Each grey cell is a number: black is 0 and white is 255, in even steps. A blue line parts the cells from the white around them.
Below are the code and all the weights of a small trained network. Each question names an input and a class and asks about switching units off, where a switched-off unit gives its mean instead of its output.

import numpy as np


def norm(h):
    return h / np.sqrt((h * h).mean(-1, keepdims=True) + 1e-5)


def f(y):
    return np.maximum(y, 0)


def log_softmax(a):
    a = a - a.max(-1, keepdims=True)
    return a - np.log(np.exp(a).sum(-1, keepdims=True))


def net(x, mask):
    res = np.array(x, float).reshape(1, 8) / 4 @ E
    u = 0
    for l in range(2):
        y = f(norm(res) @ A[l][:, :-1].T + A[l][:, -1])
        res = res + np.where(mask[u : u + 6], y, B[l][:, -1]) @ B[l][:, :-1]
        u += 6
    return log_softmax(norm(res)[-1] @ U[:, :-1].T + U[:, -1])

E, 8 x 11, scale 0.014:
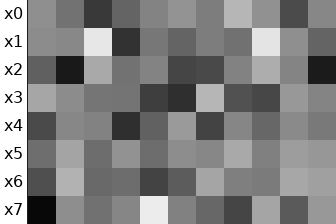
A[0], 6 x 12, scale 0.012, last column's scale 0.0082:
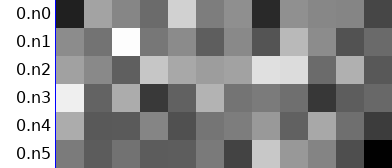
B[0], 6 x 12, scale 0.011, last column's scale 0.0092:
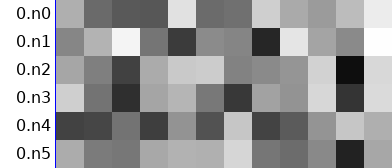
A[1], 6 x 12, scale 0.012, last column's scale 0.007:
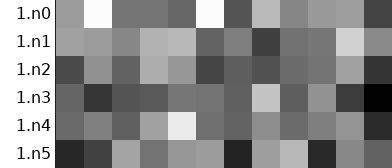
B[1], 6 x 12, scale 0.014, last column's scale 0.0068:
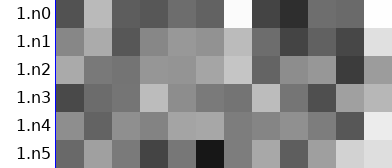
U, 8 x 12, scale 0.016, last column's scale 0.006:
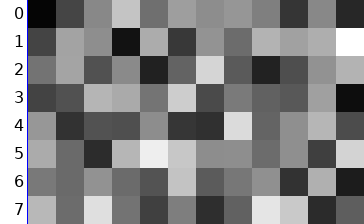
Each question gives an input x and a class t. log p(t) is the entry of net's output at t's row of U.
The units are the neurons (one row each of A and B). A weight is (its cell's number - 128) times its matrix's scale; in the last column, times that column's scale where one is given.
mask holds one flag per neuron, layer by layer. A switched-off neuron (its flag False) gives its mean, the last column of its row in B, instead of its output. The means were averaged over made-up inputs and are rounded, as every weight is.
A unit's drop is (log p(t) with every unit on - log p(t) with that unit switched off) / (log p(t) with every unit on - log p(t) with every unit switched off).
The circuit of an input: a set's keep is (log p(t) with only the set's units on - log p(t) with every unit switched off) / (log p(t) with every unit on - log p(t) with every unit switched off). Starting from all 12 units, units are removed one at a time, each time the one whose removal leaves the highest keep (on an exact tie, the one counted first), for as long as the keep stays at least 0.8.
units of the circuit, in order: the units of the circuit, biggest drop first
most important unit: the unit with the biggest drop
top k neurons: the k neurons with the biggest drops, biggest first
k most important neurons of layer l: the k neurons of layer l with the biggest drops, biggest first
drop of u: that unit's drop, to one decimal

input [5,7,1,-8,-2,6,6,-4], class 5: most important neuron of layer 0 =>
0.n2
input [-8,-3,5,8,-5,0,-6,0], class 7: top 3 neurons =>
0.n1, 1.n0, 1.n5
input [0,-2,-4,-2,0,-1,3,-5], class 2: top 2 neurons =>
1.n0, 0.n0
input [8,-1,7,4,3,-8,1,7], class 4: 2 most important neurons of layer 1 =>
1.n0, 1.n3
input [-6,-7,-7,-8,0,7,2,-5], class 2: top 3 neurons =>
1.n0, 0.n3, 0.n0
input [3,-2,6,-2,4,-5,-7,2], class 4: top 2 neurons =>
1.n5, 0.n2
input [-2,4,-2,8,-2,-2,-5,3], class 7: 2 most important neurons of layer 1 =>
1.n0, 1.n5
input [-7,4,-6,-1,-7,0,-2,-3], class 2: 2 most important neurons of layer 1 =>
1.n0, 1.n1
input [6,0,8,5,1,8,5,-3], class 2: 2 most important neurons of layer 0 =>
0.n0, 0.n5
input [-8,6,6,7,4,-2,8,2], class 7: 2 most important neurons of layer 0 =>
0.n1, 0.n4
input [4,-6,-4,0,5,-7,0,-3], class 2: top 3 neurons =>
0.n0, 0.n2, 0.n5
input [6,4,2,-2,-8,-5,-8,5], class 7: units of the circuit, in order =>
0.n1, 1.n0
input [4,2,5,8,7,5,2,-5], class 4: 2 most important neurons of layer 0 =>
0.n1, 0.n3
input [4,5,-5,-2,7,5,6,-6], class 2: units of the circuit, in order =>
1.n0
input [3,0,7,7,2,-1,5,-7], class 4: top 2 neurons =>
1.n0, 0.n3
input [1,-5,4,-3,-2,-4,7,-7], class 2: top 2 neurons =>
0.n4, 0.n0
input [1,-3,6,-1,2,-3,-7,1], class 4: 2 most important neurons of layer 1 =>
1.n5, 1.n1
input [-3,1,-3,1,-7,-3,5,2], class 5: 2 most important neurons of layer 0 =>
0.n0, 0.n1
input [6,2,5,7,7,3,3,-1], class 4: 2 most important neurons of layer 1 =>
1.n0, 1.n3
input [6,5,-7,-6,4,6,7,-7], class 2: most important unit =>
1.n0
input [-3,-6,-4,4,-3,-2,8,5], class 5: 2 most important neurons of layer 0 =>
0.n1, 0.n0
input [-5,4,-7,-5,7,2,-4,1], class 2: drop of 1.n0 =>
1.1
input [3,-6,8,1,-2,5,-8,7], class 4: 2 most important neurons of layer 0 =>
0.n3, 0.n5
